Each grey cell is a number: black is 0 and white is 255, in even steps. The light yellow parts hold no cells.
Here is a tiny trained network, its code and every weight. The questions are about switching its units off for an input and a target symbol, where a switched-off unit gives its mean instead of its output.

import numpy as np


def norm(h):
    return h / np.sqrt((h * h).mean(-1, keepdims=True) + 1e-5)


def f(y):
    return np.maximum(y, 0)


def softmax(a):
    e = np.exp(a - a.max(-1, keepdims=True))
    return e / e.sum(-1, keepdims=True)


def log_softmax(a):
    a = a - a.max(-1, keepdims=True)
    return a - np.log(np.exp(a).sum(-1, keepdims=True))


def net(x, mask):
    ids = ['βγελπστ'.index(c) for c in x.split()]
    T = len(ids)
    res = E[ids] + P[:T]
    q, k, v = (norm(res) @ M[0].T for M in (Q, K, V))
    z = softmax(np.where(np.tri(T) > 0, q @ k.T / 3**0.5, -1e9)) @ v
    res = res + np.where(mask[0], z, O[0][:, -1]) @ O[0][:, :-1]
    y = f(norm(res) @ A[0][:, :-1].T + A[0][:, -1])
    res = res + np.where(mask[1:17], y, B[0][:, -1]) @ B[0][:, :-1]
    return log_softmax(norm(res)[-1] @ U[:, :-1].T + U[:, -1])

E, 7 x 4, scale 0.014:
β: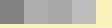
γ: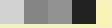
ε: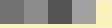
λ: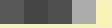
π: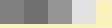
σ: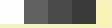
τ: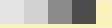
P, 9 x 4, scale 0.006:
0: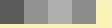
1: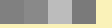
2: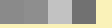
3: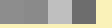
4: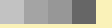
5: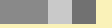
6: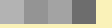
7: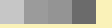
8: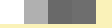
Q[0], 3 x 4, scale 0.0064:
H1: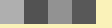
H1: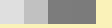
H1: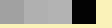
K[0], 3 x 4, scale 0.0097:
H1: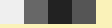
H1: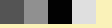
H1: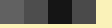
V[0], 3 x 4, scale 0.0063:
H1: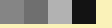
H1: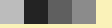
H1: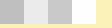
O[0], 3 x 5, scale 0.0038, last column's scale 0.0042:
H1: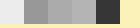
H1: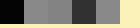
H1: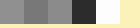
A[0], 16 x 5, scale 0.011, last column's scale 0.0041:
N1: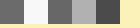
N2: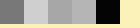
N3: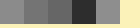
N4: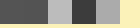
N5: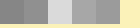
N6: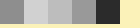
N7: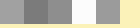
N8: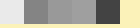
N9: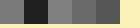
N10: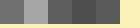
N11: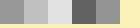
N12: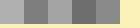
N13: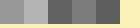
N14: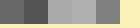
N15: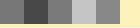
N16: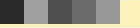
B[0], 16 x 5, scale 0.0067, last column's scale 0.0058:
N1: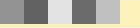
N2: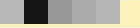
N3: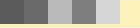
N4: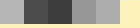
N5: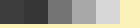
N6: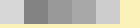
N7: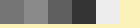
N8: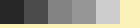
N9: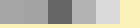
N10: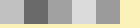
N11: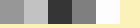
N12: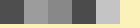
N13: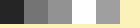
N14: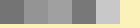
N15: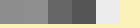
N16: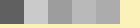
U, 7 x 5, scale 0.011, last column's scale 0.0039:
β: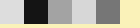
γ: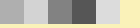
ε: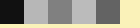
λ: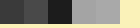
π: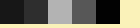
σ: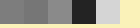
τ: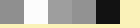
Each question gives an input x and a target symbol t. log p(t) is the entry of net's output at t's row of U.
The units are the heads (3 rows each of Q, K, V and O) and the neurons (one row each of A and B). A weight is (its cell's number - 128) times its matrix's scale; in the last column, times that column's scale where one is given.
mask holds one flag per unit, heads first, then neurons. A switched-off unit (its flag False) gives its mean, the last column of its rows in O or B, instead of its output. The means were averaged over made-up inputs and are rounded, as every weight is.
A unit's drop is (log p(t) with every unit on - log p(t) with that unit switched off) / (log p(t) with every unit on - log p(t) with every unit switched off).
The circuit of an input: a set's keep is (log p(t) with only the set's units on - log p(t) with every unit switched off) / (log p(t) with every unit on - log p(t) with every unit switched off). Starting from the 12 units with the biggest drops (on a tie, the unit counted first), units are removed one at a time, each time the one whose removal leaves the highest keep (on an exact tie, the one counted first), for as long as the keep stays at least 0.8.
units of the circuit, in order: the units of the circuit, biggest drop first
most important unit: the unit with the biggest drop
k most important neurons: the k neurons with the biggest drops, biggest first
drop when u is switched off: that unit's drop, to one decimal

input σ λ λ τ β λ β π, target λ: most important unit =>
N5
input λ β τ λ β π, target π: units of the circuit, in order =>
(N7; N9)
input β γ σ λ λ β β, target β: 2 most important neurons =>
(N2; N6)
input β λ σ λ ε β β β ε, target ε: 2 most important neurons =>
(N13; N2)
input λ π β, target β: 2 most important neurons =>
(N2; N5)
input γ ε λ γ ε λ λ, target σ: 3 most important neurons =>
(N7; N15; N5)
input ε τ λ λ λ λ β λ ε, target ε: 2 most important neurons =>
(N13; N16)
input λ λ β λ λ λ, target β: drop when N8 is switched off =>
0.2
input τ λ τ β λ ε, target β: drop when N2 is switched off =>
-0.1
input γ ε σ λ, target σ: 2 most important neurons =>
(N7; N15)
